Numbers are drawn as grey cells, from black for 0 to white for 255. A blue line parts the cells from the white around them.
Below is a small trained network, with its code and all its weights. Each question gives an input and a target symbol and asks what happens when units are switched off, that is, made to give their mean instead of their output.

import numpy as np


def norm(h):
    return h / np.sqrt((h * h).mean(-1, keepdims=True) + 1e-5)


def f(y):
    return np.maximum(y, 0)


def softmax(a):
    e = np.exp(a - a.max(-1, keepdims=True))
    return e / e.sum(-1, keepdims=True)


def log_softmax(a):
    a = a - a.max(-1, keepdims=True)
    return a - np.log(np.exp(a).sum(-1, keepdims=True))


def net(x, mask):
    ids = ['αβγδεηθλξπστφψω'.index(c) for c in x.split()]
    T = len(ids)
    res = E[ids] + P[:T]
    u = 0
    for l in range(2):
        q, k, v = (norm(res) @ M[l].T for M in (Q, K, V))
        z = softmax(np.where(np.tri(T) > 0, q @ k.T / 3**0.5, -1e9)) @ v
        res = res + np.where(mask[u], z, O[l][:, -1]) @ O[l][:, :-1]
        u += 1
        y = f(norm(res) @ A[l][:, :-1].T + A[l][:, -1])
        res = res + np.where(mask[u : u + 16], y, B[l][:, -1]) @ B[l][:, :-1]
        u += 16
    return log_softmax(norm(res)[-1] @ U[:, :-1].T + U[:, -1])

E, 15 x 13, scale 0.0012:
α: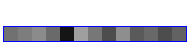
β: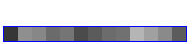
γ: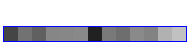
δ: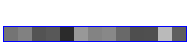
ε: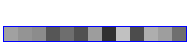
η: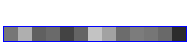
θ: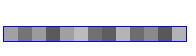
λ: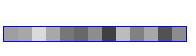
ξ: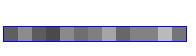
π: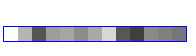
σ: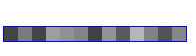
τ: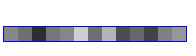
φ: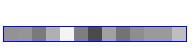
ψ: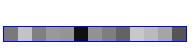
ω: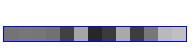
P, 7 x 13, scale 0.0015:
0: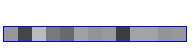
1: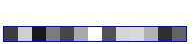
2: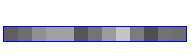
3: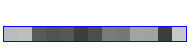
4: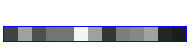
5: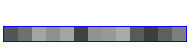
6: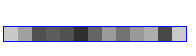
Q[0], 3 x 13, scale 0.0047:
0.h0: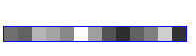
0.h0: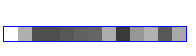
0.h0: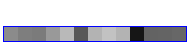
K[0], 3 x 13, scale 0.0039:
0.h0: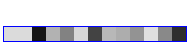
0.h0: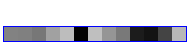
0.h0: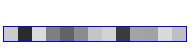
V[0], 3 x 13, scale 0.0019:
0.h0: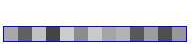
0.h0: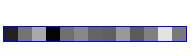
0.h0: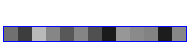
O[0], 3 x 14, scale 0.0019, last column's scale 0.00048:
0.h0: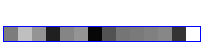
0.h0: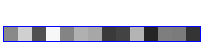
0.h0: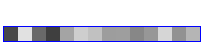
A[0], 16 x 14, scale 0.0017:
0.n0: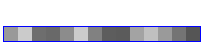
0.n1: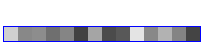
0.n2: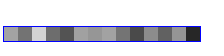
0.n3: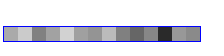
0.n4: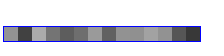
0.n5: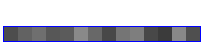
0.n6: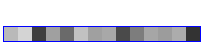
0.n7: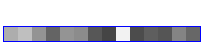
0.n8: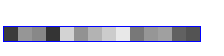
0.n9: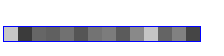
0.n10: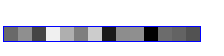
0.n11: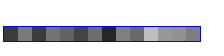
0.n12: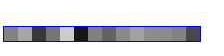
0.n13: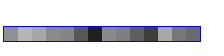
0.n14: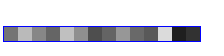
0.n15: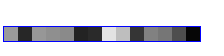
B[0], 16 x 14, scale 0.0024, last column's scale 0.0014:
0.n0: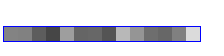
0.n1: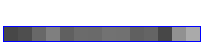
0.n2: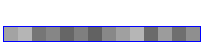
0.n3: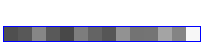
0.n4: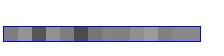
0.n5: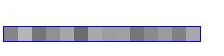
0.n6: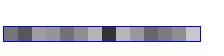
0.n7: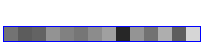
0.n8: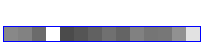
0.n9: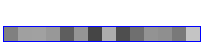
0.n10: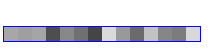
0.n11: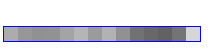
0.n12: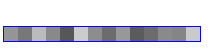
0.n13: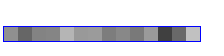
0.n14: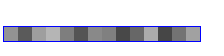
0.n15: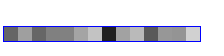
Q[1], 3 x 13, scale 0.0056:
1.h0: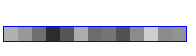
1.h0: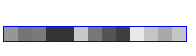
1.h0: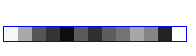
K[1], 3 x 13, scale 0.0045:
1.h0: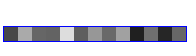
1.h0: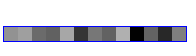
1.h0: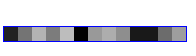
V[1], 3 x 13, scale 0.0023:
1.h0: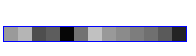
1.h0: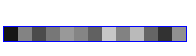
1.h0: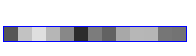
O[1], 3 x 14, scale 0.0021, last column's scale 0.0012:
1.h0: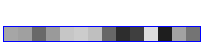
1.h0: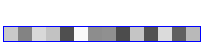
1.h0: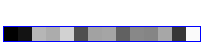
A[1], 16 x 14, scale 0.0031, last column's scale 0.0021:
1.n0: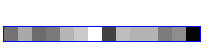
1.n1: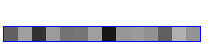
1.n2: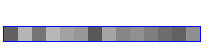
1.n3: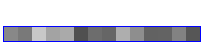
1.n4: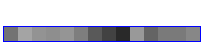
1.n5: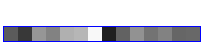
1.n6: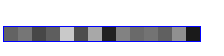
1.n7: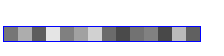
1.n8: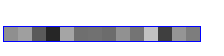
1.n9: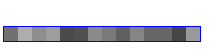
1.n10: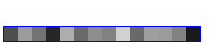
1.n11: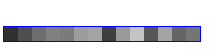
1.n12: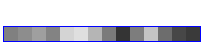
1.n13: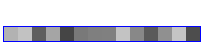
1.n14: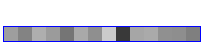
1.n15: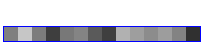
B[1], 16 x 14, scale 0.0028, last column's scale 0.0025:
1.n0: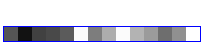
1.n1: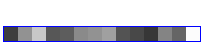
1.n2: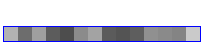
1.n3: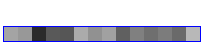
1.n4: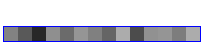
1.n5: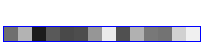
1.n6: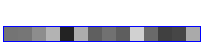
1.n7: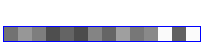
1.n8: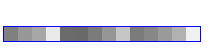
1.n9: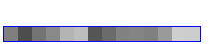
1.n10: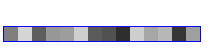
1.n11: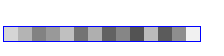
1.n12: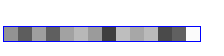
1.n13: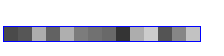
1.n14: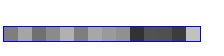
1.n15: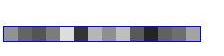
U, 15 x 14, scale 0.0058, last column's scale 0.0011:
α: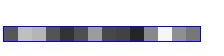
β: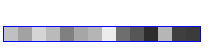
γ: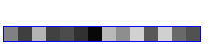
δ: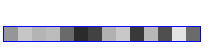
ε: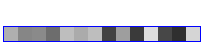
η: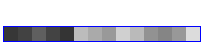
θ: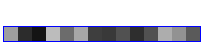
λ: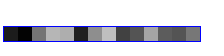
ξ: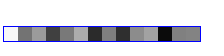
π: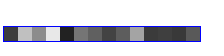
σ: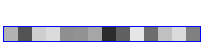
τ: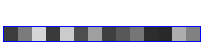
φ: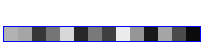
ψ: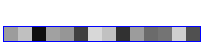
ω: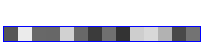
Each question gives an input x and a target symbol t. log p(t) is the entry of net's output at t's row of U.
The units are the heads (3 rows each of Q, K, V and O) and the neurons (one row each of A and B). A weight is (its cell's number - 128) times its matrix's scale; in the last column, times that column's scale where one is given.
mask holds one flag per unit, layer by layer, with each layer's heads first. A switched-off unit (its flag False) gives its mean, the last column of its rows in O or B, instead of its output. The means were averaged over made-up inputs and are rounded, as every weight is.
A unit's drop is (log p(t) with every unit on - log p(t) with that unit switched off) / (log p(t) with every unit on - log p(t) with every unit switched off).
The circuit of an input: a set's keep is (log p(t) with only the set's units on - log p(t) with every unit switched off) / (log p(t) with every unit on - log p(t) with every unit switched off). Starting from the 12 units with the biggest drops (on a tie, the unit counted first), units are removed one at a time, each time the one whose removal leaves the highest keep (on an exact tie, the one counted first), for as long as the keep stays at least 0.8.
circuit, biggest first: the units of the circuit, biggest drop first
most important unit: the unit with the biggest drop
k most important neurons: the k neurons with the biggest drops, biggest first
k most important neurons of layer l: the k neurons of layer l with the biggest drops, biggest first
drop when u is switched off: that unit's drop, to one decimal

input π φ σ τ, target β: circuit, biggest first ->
1.h0, 1.n14
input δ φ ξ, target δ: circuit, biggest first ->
1.h0, 1.n8
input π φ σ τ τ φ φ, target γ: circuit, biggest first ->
1.h0
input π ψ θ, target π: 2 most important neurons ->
0.n15, 1.n6
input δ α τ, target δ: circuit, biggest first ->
1.h0, 1.n8
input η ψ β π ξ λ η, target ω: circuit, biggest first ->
0.h0, 1.h0, 1.n10
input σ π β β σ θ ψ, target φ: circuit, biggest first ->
0.h0, 1.n15
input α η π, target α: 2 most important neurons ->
0.n8, 1.n7
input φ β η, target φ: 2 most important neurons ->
0.n15, 1.n11
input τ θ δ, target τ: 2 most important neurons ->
1.n13, 0.n15
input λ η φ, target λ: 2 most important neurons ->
0.n8, 0.n14
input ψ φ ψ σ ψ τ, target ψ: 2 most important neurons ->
0.n15, 1.n5
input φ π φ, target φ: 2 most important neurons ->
0.n15, 1.n11
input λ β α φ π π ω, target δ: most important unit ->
1.n8
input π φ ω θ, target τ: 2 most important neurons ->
1.n13, 1.n1
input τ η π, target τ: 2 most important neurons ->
0.n15, 1.n13
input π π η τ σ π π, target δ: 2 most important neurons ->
1.n8, 0.n15
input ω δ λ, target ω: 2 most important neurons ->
0.n10, 1.n10
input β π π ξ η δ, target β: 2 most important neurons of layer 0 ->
0.n10, 0.n1
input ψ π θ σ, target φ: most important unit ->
0.h0
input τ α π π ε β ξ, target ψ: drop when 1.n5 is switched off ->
0.4
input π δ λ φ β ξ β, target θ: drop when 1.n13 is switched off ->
0.0
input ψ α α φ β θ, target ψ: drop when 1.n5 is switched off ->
0.1
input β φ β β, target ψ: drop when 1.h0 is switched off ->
1.4
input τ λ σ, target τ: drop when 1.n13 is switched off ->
0.3
